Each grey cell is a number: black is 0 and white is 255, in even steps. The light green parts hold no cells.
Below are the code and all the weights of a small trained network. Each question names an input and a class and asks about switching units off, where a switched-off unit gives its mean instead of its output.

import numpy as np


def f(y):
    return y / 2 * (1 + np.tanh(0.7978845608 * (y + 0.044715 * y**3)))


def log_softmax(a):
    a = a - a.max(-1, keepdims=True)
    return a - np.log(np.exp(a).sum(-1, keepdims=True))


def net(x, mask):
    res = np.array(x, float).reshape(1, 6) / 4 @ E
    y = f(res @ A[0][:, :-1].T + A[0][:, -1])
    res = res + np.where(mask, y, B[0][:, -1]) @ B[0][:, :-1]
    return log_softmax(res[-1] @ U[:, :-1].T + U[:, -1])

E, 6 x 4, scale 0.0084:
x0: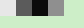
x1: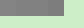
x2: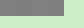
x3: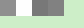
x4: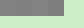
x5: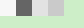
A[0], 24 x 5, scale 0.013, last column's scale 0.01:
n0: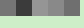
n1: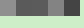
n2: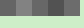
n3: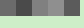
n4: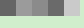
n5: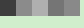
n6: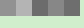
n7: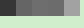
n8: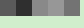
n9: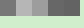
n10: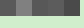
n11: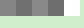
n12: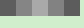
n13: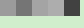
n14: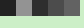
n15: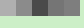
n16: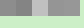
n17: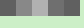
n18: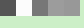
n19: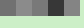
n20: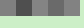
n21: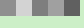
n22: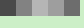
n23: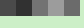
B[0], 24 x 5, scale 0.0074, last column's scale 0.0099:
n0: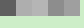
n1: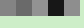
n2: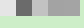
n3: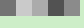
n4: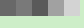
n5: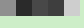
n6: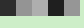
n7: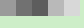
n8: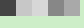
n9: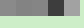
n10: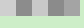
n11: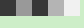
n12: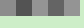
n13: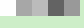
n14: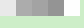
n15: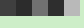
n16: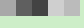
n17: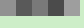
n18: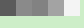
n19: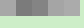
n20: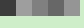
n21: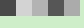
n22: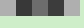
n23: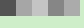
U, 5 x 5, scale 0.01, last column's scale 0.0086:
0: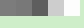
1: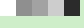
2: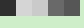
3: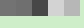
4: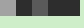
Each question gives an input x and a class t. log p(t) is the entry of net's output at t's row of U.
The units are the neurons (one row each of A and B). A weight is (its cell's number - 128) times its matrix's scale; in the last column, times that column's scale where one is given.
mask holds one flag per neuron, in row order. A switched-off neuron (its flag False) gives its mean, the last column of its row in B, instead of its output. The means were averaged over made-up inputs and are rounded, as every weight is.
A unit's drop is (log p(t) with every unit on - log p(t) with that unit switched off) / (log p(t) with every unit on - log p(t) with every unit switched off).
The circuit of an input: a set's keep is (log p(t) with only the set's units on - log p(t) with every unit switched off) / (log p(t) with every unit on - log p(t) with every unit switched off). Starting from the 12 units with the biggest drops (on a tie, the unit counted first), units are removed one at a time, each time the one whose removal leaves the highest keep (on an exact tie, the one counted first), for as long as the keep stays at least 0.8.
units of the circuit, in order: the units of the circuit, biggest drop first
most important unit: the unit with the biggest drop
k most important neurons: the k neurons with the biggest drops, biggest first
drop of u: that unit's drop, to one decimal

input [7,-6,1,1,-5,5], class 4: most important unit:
n15
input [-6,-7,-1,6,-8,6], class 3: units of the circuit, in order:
[n16 n14]
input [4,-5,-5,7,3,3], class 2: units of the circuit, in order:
[n21 n6]
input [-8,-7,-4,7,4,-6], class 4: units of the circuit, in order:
[n5 n22]
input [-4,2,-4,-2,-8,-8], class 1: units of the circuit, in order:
[n14 n2]
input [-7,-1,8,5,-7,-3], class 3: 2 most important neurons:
[n18 n4]
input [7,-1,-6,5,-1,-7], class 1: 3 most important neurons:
[n14 n10 n2]
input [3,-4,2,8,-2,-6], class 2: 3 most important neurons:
[n6 n21 n16]
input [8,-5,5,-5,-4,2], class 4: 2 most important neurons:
[n1 n15]
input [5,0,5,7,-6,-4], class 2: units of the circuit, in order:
[n6 n21]
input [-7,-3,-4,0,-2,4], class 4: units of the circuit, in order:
[n22 n5]
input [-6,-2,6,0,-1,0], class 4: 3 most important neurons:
[n5 n22 n17]
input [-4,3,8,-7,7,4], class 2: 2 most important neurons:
[n8 n0]
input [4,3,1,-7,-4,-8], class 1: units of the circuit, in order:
[n14 n10]
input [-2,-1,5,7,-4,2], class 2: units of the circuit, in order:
[n21]
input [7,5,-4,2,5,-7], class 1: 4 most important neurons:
[n14 n10 n2 n5]
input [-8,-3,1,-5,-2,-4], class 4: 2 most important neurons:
[n5 n22]
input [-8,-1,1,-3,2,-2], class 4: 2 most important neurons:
[n5 n22]
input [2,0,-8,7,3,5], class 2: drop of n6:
0.2
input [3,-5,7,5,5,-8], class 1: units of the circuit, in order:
[n14]
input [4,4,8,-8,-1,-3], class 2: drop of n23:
0.1
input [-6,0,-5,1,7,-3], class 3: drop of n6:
0.1
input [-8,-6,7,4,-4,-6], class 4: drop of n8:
0.0
